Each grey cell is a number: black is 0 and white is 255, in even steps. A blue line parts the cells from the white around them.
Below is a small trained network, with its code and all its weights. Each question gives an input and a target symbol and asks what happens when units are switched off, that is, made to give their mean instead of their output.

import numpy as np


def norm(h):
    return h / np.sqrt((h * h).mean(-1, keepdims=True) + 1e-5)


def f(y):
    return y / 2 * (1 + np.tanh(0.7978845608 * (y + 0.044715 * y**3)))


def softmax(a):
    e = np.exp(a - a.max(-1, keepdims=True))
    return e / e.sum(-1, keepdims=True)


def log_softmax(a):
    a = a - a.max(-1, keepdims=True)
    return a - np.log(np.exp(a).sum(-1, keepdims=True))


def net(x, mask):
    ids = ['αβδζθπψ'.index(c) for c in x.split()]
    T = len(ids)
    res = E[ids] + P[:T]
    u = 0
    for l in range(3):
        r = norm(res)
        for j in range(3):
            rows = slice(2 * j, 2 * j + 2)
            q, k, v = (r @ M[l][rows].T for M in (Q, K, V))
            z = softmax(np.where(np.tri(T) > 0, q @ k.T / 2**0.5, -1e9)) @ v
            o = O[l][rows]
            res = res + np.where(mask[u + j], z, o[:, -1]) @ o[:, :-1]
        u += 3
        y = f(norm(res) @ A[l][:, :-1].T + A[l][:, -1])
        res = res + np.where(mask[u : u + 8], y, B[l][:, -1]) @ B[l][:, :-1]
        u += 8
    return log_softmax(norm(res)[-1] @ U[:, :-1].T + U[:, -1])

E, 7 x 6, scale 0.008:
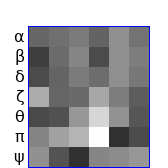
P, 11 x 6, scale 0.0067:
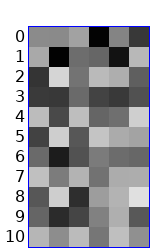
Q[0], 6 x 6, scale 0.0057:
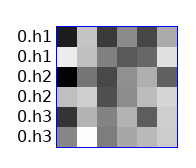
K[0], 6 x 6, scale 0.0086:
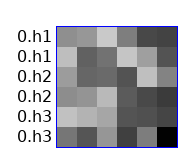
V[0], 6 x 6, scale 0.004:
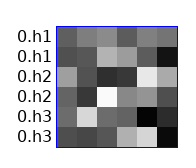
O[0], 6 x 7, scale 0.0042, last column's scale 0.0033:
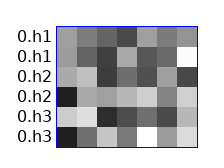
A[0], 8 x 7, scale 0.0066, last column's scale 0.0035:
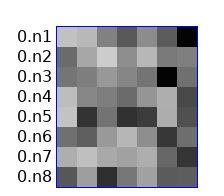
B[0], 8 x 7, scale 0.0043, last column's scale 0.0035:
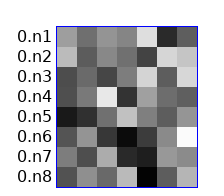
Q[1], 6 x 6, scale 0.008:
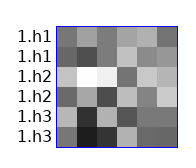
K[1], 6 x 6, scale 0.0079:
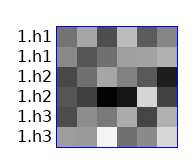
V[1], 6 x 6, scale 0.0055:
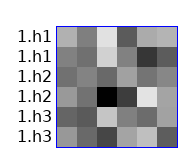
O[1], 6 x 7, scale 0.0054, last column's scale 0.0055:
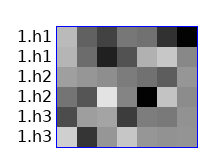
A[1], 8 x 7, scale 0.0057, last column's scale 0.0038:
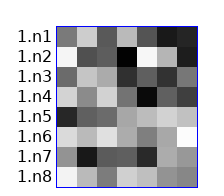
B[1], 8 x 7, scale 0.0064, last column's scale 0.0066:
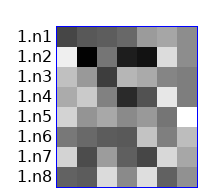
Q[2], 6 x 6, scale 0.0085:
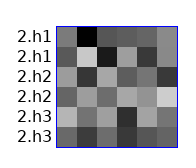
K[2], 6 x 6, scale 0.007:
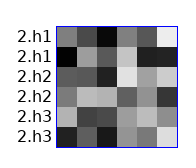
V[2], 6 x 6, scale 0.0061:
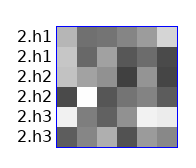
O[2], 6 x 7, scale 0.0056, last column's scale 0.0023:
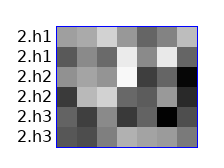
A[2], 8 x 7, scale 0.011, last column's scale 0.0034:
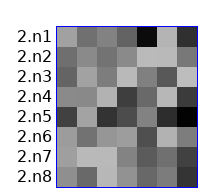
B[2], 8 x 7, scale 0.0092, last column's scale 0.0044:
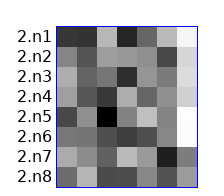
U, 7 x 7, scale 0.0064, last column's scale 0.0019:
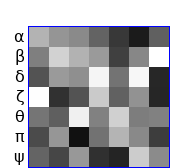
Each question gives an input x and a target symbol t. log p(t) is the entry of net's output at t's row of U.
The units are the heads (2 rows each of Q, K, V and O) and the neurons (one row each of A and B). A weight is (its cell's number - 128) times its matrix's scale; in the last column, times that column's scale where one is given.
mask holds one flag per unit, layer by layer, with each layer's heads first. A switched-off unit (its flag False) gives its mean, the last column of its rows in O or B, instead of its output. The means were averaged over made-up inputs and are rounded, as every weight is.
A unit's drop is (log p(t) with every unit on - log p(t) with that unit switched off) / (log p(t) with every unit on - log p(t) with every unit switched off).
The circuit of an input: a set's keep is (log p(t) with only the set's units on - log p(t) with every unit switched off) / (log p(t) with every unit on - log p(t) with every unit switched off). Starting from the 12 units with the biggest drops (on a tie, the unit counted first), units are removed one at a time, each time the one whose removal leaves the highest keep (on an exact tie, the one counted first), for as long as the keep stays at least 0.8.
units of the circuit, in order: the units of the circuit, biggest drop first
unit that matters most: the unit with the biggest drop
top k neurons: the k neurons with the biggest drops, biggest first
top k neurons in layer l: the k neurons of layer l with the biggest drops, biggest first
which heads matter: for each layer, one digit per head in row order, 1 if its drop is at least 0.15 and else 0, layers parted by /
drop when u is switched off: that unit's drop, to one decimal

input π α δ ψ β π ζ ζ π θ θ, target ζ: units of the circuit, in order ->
[0.n2 2.n1]
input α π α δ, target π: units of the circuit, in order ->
[1.h2 2.n5]
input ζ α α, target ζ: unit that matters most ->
1.h3
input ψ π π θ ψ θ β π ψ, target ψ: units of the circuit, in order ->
[1.h2 2.n1]
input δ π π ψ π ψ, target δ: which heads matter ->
010 / 110 / 001
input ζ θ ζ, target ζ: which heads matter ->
000 / 011 / 010
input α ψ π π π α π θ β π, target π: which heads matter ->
000 / 000 / 000
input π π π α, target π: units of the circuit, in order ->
[1.h2 2.n5]
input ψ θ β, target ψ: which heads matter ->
010 / 010 / 000
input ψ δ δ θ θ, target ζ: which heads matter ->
001 / 000 / 010
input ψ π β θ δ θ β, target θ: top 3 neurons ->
[0.n2 1.n2 0.n6]
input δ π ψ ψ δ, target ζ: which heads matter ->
000 / 010 / 010
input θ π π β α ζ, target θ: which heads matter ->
010 / 100 / 000
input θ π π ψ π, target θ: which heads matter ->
010 / 010 / 000
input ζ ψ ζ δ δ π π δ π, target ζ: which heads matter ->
000 / 011 / 010
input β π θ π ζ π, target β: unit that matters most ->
2.h2
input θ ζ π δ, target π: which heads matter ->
001 / 010 / 000
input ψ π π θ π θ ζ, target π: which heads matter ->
000 / 011 / 000
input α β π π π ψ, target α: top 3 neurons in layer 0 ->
[0.n6 0.n2 0.n1]
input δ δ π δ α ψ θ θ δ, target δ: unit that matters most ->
1.n5
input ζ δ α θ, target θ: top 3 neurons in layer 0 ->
[0.n8 0.n3 0.n2]
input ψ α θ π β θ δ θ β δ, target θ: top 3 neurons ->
[0.n2 0.n8 1.n2]
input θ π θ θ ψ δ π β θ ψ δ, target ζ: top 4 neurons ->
[0.n2 1.n2 2.n1 2.n4]
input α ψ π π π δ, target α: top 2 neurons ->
[1.n3 0.n6]
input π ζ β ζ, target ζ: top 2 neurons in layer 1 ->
[1.n7 1.n2]
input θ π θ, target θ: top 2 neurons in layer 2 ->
[2.n5 2.n3]
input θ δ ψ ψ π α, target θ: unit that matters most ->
1.n5
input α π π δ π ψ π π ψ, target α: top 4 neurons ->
[1.n3 0.n6 0.n2 1.n2]
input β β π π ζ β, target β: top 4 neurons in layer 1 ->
[1.n3 1.n2 1.n5 1.n6]
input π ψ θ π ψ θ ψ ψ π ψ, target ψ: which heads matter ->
000 / 000 / 000
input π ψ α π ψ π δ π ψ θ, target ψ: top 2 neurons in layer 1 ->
[1.n7 1.n6]
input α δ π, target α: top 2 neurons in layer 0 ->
[0.n2 0.n1]
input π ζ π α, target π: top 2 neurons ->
[0.n2 0.n5]
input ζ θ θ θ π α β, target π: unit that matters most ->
0.n8
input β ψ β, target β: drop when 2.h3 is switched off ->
0.2
